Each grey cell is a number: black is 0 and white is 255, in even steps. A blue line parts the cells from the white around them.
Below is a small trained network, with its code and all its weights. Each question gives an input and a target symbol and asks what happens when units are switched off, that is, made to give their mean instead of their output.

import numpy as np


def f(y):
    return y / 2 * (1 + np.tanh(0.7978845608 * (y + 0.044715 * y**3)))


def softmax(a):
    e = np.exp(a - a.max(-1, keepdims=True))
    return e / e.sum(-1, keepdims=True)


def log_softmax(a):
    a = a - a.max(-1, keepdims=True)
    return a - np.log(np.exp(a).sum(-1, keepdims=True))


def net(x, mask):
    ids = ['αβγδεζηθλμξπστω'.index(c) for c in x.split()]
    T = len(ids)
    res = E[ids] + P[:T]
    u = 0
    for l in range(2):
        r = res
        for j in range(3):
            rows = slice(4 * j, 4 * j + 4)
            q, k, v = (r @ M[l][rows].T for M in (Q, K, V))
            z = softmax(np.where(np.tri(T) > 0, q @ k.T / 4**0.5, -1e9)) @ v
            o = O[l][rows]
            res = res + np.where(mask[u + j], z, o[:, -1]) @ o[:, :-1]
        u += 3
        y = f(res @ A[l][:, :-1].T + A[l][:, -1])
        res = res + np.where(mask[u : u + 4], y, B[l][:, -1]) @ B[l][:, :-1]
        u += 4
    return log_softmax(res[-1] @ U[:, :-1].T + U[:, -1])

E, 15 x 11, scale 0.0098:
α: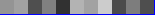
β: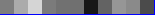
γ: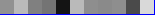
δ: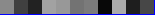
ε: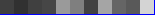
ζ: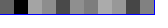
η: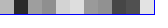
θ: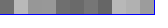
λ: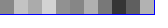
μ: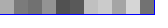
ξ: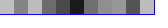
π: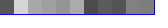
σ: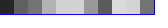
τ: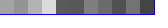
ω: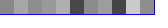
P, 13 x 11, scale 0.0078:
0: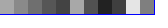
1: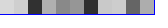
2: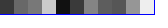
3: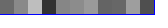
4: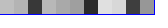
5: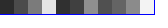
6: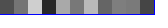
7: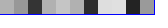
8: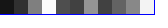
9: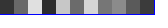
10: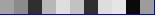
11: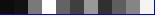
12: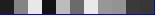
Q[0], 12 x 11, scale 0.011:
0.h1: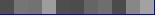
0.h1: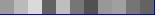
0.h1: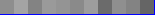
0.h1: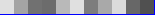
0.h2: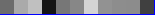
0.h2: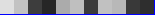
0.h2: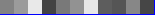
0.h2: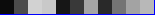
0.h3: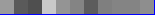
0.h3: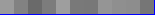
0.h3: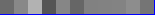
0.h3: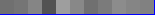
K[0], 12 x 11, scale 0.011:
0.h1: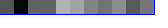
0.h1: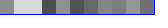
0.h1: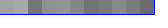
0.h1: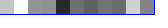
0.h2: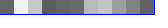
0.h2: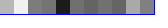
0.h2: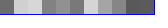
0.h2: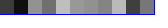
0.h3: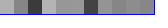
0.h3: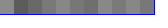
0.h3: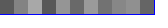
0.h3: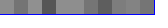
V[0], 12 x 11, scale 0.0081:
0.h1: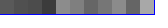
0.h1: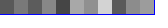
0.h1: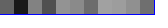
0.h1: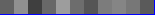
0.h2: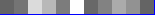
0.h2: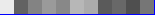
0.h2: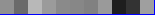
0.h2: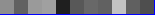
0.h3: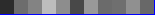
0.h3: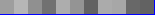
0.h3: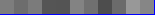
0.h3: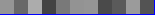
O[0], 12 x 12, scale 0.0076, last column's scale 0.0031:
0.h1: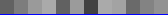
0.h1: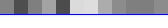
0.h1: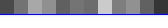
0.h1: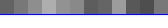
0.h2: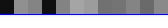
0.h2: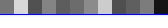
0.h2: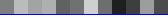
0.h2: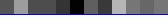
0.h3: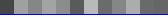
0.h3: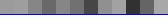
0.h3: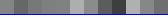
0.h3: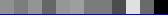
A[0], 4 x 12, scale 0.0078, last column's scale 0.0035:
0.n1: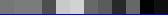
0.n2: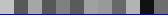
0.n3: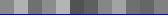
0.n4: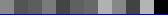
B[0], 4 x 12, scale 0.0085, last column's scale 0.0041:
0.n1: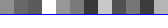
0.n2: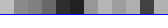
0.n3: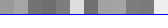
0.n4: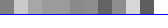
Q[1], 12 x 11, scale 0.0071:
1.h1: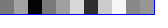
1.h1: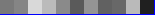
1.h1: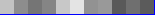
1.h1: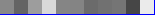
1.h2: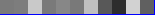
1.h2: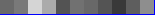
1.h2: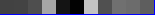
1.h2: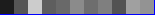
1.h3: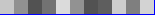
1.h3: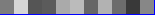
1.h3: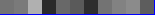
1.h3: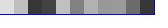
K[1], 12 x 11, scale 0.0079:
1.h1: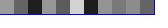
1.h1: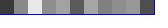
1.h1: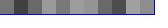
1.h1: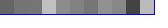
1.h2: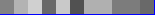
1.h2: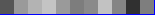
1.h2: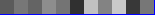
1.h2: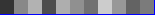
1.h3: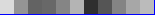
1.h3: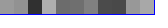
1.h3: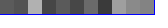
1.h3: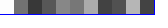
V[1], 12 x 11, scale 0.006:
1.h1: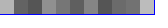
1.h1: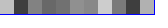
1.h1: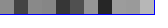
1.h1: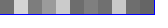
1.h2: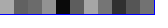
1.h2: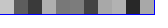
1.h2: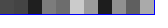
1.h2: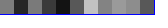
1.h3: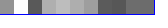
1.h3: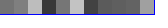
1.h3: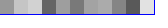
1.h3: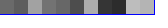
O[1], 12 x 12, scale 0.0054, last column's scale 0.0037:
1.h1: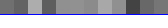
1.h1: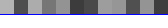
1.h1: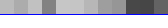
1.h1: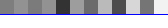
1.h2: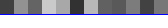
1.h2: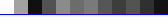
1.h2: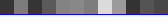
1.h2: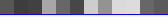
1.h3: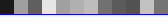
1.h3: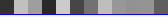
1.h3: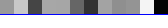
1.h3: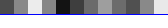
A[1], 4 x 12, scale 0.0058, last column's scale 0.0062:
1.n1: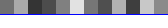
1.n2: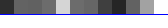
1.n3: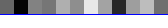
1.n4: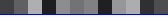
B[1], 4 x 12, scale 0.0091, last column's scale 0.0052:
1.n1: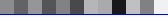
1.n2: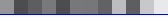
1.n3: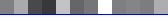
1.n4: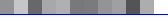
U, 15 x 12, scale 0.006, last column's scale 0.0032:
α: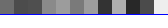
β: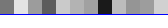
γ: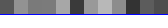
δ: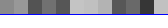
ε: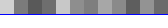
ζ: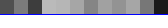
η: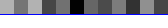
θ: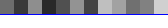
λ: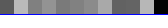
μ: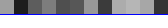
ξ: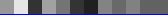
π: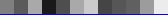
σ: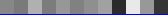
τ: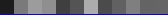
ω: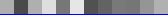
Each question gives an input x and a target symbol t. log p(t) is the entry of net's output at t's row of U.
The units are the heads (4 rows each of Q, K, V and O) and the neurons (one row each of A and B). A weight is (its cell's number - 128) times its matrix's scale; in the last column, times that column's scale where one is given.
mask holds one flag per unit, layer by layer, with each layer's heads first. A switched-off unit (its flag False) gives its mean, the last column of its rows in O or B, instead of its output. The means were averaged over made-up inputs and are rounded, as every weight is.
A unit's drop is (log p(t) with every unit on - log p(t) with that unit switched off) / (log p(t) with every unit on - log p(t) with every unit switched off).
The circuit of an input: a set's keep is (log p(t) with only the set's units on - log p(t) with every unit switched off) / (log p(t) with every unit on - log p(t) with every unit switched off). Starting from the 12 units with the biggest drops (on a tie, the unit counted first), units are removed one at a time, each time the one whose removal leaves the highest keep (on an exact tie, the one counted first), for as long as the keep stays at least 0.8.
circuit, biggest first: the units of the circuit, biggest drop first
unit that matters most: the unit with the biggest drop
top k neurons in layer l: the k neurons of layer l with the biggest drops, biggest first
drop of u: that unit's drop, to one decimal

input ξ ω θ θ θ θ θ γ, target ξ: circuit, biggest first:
[0.h2; 0.n4; 1.h2]
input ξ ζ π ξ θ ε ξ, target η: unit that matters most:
0.h3
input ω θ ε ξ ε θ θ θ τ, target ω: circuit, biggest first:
[0.h1; 0.h2]
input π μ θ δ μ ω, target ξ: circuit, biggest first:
[0.h2; 0.h1]
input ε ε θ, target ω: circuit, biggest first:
[0.h1; 0.h2]
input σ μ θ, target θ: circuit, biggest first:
[0.h2; 1.h2]
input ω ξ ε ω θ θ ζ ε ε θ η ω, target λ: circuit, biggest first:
[0.h2; 1.h3]
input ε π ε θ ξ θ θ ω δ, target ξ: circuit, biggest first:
[0.h2; 1.h2; 0.h1]
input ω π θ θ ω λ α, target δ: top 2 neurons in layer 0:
[0.n1; 0.n2]
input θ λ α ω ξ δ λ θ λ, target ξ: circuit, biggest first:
[0.h2; 1.h2]
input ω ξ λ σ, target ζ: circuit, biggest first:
[0.n1; 0.h2; 1.h3]
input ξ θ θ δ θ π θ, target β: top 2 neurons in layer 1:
[1.n4; 1.n1]
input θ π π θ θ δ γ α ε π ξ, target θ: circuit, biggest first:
[0.h2; 1.h2; 0.h3]
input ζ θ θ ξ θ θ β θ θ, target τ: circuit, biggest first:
[0.h2; 0.h1; 0.n3; 1.h2]
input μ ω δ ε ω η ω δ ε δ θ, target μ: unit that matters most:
1.h2
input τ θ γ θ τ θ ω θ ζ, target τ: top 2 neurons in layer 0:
[0.n4; 0.n3]
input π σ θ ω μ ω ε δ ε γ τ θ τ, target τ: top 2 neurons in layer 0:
[0.n2; 0.n3]
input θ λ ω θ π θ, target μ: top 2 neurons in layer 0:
[0.n3; 0.n4]
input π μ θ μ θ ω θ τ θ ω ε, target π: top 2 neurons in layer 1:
[1.n1; 1.n2]
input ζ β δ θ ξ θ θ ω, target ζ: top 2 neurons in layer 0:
[0.n3; 0.n2]
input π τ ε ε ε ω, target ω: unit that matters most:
0.h1
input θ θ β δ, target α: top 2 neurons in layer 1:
[1.n1; 1.n3]
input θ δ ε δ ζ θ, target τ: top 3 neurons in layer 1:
[1.n4; 1.n3; 1.n2]
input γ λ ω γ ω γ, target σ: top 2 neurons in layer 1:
[1.n1; 1.n4]
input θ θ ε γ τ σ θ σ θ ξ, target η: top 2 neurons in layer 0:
[0.n4; 0.n2]
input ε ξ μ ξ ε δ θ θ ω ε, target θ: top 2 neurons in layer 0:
[0.n4; 0.n2]
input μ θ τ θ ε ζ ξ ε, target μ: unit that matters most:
1.h2
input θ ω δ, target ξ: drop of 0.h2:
0.7
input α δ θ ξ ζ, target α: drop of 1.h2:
0.3
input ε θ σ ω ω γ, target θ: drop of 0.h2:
0.8
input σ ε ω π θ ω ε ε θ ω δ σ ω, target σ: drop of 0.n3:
0.0
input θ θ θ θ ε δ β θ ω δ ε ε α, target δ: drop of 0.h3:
0.2
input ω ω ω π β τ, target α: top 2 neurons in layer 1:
[1.n2; 1.n1]
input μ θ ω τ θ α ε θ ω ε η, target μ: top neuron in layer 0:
[0.n2]
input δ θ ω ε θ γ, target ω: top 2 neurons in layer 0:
[0.n4; 0.n3]
